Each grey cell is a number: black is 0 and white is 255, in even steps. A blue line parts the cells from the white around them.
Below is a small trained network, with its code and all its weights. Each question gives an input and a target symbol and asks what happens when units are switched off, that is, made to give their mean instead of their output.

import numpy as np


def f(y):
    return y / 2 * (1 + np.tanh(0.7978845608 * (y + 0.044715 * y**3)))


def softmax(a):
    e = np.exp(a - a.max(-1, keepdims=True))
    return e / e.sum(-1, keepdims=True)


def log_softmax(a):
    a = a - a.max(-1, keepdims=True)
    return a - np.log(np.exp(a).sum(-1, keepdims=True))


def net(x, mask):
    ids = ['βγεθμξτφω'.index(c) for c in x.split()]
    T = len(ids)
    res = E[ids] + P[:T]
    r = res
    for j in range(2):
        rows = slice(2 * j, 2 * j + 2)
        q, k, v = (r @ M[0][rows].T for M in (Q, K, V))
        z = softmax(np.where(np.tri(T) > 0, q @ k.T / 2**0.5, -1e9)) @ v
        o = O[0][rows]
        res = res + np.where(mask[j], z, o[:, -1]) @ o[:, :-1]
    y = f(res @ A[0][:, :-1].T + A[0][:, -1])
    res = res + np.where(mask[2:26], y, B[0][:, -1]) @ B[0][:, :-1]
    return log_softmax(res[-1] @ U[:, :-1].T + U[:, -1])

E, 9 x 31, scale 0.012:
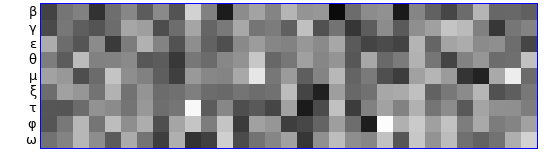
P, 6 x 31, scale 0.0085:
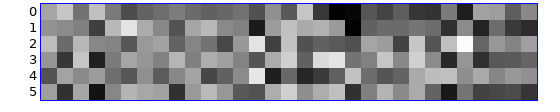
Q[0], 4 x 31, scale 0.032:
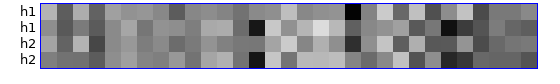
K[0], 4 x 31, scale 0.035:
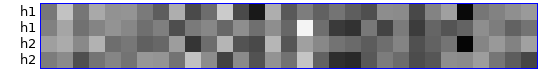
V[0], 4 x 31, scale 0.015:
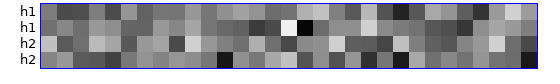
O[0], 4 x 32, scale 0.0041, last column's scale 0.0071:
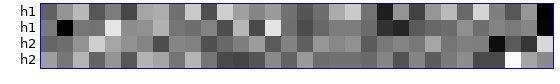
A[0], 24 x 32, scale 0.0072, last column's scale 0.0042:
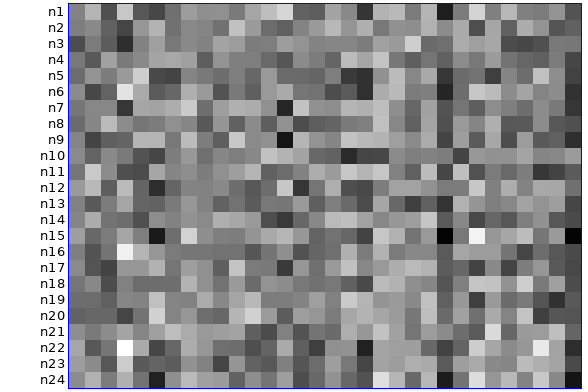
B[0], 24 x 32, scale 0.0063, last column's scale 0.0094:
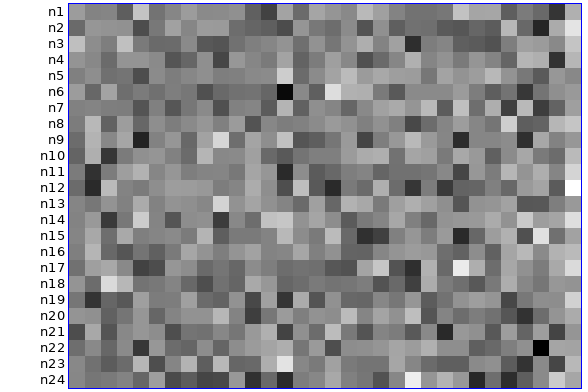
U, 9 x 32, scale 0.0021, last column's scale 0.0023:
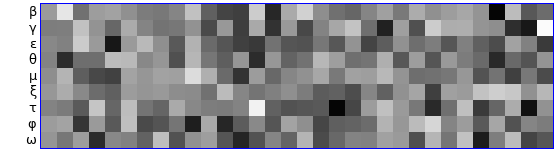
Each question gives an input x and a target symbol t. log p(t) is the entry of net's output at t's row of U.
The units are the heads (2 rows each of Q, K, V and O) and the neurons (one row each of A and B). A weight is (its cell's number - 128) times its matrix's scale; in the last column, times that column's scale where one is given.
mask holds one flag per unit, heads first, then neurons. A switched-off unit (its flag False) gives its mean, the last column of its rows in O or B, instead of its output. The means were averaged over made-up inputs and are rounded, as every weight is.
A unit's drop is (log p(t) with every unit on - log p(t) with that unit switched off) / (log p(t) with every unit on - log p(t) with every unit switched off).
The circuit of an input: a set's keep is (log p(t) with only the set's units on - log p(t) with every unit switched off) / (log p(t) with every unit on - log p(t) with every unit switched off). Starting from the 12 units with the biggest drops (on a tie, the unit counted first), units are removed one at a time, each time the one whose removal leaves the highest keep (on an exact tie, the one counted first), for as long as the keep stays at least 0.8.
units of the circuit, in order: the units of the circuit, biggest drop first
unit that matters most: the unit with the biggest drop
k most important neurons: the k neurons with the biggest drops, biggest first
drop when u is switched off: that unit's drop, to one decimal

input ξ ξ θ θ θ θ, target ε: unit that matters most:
h1
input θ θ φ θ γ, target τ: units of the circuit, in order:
(h1, n23, n12)
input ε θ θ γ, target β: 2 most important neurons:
(n12, n8)
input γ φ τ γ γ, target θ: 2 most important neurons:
(n6, n13)
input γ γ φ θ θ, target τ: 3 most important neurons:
(n23, n12, n17)
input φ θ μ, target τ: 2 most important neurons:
(n12, n23)
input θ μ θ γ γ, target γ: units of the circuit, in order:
(n1, n12, h1)
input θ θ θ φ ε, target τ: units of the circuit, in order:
(h1, n23, n12)
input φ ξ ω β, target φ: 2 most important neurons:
(n14, n12)
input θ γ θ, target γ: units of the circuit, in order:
(h1, n1, n12)
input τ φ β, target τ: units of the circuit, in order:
(h1, n12, n23)
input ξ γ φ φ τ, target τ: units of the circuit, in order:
(h1, n23, n12)
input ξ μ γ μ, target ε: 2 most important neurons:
(n17, n2)
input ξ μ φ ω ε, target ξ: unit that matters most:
h2
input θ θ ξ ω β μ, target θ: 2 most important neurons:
(n11, n19)
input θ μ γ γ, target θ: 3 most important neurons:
(n11, n19, n20)
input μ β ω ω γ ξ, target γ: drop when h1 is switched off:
1.2
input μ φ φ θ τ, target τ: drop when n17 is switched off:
0.1
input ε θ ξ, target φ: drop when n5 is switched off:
0.0
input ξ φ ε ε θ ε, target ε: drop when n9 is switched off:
0.1
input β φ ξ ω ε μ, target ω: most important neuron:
(n7)
